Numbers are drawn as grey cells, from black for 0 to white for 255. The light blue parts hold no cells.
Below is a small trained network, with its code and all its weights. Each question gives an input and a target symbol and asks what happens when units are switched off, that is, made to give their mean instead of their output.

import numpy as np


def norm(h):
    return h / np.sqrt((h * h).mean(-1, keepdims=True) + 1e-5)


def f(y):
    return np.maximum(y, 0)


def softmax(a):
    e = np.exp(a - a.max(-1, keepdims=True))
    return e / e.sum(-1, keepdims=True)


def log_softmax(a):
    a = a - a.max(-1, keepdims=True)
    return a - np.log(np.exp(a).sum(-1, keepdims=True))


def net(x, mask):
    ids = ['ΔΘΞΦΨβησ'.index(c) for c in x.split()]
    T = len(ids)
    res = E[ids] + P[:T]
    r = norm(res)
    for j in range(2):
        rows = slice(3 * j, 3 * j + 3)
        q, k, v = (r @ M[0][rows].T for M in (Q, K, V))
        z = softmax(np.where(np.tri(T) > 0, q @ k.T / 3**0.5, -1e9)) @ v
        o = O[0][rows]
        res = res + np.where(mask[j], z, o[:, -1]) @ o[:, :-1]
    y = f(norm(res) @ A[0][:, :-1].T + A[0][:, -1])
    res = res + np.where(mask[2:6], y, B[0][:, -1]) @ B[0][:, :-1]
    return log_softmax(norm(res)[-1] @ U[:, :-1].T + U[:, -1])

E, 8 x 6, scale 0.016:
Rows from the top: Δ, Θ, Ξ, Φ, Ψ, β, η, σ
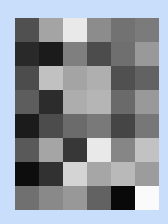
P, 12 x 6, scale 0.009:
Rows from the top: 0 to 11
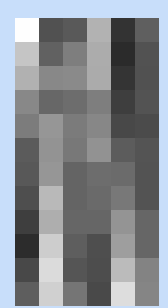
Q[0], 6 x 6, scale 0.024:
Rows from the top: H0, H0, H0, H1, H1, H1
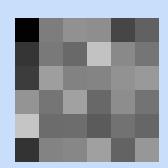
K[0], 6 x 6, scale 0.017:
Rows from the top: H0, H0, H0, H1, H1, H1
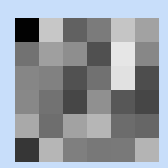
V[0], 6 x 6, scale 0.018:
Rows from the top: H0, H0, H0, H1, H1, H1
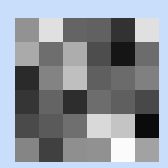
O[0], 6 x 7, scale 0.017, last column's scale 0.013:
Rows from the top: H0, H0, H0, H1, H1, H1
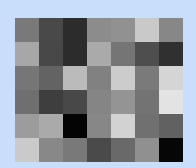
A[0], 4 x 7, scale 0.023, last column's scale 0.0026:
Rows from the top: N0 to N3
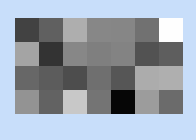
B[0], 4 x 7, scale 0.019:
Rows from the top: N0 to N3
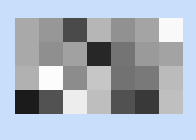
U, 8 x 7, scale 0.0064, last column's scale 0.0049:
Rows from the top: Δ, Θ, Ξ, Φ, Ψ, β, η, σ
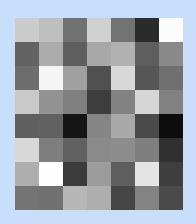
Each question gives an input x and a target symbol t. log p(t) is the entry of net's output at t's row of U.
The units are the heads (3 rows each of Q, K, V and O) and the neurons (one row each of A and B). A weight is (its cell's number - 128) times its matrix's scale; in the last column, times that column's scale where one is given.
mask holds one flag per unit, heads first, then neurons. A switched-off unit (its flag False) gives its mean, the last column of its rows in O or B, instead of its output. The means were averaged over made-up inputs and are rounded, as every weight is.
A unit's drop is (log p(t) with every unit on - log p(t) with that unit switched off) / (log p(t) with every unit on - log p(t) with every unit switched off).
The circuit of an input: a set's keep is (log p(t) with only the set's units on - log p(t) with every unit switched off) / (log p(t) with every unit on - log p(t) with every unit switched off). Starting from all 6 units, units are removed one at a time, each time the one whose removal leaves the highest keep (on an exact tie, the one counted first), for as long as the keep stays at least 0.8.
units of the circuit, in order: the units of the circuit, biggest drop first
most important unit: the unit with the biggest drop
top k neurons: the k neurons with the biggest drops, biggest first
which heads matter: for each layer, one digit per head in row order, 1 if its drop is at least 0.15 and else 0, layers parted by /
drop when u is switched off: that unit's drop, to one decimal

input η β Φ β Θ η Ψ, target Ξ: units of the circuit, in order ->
H0, H1
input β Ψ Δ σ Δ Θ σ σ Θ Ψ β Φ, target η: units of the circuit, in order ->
H0, N3
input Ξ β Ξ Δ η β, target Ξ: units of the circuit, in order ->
H0, H1, N0
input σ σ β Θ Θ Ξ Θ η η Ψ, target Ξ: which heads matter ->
10
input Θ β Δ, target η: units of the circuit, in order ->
H0
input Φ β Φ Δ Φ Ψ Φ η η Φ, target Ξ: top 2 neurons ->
N0, N2
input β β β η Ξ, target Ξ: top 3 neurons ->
N2, N3, N0
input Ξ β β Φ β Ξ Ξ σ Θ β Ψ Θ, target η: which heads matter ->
10
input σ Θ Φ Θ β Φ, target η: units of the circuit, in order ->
H0, H1
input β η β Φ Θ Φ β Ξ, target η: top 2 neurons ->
N3, N2
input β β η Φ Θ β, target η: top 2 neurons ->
N3, N2
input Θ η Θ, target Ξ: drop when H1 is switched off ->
0.5
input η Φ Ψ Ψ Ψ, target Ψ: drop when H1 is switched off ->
0.4
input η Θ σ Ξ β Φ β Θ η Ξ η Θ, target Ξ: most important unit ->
H0
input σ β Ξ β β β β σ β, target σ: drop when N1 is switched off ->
0.0
